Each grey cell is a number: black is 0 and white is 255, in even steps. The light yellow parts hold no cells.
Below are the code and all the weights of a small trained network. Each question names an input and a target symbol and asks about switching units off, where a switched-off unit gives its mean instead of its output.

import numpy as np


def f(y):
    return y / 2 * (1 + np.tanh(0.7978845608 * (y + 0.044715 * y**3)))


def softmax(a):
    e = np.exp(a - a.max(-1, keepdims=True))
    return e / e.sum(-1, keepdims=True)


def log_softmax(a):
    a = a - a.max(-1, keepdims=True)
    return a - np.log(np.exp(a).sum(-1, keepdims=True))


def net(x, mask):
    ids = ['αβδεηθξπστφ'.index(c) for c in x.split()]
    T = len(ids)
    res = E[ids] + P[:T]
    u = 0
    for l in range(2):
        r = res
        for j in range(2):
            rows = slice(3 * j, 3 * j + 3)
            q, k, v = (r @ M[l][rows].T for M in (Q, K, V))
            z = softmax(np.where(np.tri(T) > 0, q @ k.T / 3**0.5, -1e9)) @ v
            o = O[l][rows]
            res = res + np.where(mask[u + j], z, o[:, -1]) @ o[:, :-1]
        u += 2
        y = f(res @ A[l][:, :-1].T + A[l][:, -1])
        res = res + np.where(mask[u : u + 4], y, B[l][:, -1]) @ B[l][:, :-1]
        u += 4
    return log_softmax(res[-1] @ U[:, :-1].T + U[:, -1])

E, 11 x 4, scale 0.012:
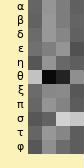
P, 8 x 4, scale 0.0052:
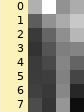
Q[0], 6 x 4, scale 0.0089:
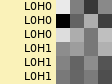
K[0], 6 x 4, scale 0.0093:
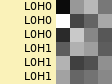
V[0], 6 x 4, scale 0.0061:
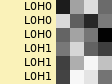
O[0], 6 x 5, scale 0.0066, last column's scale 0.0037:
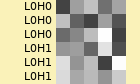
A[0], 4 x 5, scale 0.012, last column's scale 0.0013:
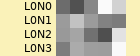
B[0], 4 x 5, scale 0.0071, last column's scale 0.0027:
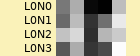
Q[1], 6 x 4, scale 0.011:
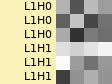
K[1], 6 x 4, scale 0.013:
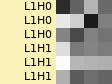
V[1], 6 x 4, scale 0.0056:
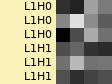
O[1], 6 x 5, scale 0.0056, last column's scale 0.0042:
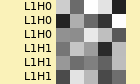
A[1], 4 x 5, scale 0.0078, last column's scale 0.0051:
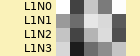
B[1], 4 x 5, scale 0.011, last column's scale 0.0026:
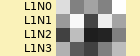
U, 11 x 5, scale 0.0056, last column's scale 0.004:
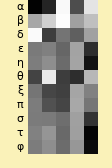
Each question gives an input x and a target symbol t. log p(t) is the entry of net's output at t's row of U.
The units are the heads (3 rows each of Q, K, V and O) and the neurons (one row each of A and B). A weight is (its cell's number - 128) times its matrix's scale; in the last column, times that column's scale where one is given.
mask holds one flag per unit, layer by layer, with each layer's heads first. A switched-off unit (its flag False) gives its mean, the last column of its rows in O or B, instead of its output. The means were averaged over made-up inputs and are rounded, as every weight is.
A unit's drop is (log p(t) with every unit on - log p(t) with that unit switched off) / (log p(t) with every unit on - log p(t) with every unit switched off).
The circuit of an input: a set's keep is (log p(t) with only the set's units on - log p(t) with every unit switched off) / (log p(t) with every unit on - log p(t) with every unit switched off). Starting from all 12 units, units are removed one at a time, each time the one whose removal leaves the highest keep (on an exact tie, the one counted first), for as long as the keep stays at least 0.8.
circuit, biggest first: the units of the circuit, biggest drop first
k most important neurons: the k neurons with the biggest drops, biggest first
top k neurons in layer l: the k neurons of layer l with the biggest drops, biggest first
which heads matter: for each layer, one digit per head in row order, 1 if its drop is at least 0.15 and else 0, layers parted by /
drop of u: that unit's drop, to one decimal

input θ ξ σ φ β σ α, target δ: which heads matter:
10 / 10
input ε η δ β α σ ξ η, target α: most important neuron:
[L0N0]
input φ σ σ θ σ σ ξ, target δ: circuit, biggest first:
[L0H0 L1H0 L0N3 L1N0]
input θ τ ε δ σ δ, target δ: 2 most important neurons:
[L0N3 L0N1]
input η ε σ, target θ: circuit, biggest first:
[L0N0 L1H0 L0N3 L0H0]
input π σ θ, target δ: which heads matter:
00 / 10
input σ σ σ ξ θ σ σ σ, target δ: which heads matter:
10 / 00
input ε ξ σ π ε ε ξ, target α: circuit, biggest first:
[L0H0 L0N0 L1N1 L1H0]
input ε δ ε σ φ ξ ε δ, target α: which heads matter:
10 / 00
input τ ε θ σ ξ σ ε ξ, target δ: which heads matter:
10 / 10
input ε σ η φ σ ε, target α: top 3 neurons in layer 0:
[L0N0 L0N3 L0N1]
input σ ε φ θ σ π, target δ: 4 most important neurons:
[L0N3 L0N0 L0N1 L1N3]
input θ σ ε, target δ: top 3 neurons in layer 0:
[L0N3 L0N1 L0N2]
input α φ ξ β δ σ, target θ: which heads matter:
11 / 10
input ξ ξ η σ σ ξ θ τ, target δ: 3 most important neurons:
[L0N3 L0N1 L0N0]
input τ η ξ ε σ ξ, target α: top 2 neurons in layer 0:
[L0N0 L0N3]
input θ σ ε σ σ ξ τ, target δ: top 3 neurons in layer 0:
[L0N3 L0N1 L0N2]
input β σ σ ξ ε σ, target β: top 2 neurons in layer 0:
[L0N2 L0N1]
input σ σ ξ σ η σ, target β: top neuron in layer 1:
[L1N1]
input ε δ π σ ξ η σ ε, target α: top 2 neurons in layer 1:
[L1N1 L1N3]
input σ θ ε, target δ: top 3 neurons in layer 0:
[L0N3 L0N1 L0N0]
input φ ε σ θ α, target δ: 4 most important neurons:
[L0N3 L0N1 L0N0 L1N3]
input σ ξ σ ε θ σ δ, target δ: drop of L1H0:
0.4
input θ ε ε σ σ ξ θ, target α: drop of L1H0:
0.1
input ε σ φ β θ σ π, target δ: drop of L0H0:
1.8
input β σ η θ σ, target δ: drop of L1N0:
0.2
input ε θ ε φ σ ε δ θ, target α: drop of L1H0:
0.2
